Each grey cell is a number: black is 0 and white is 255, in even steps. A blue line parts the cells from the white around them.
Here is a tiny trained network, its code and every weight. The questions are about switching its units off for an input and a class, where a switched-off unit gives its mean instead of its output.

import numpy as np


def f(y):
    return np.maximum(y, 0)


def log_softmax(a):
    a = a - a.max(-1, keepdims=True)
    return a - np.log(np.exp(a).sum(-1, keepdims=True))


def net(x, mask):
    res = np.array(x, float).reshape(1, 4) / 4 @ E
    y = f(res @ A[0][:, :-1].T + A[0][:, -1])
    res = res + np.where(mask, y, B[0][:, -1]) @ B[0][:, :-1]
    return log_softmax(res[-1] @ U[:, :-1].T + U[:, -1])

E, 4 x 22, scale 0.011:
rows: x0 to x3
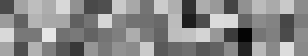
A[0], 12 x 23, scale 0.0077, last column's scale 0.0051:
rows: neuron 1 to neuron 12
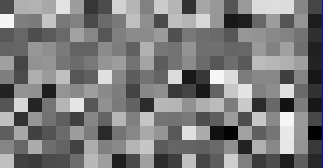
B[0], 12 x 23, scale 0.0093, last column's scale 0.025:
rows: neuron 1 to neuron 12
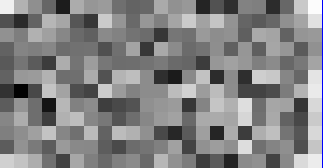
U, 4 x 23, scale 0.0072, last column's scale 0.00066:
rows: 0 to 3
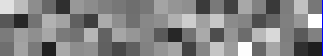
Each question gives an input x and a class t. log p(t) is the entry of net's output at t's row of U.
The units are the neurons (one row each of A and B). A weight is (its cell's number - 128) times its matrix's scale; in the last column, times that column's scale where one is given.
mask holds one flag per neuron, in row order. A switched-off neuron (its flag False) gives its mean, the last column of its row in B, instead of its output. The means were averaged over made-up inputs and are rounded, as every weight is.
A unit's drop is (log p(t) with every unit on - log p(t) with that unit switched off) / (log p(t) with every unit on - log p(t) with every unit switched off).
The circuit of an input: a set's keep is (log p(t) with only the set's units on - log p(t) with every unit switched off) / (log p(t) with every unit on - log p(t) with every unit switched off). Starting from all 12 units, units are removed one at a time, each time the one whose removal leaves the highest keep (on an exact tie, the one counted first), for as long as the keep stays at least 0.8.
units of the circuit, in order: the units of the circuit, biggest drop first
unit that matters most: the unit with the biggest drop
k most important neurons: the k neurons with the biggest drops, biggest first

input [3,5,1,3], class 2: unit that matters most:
neuron 6
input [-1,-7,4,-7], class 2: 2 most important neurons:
neuron 10; neuron 9
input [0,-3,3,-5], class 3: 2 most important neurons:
neuron 8; neuron 7
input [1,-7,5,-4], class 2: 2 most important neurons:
neuron 10; neuron 7
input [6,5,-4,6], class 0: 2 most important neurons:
neuron 1; neuron 8
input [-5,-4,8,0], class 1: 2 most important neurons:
neuron 2; neuron 1
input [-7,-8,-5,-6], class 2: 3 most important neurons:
neuron 10; neuron 1; neuron 3
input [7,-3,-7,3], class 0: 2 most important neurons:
neuron 1; neuron 2
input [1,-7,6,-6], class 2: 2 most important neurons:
neuron 10; neuron 7
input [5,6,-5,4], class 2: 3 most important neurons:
neuron 6; neuron 12; neuron 2
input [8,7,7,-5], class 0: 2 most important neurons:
neuron 1; neuron 7
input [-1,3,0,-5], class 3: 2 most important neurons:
neuron 8; neuron 10
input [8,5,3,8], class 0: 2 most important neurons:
neuron 1; neuron 8
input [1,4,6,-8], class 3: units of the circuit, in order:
neuron 8
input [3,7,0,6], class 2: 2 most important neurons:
neuron 6; neuron 8
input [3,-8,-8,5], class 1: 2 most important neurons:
neuron 7; neuron 6
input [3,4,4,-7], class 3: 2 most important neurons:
neuron 8; neuron 7
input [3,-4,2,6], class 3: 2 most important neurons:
neuron 6; neuron 9
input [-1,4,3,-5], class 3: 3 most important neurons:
neuron 8; neuron 10; neuron 7
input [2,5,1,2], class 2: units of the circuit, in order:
neuron 6
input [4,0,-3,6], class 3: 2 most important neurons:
neuron 9; neuron 12
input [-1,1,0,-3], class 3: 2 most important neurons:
neuron 1; neuron 7
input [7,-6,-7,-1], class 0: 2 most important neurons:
neuron 1; neuron 2
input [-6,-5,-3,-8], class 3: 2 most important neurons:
neuron 8; neuron 1
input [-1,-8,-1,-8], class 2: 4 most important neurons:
neuron 10; neuron 9; neuron 11; neuron 3
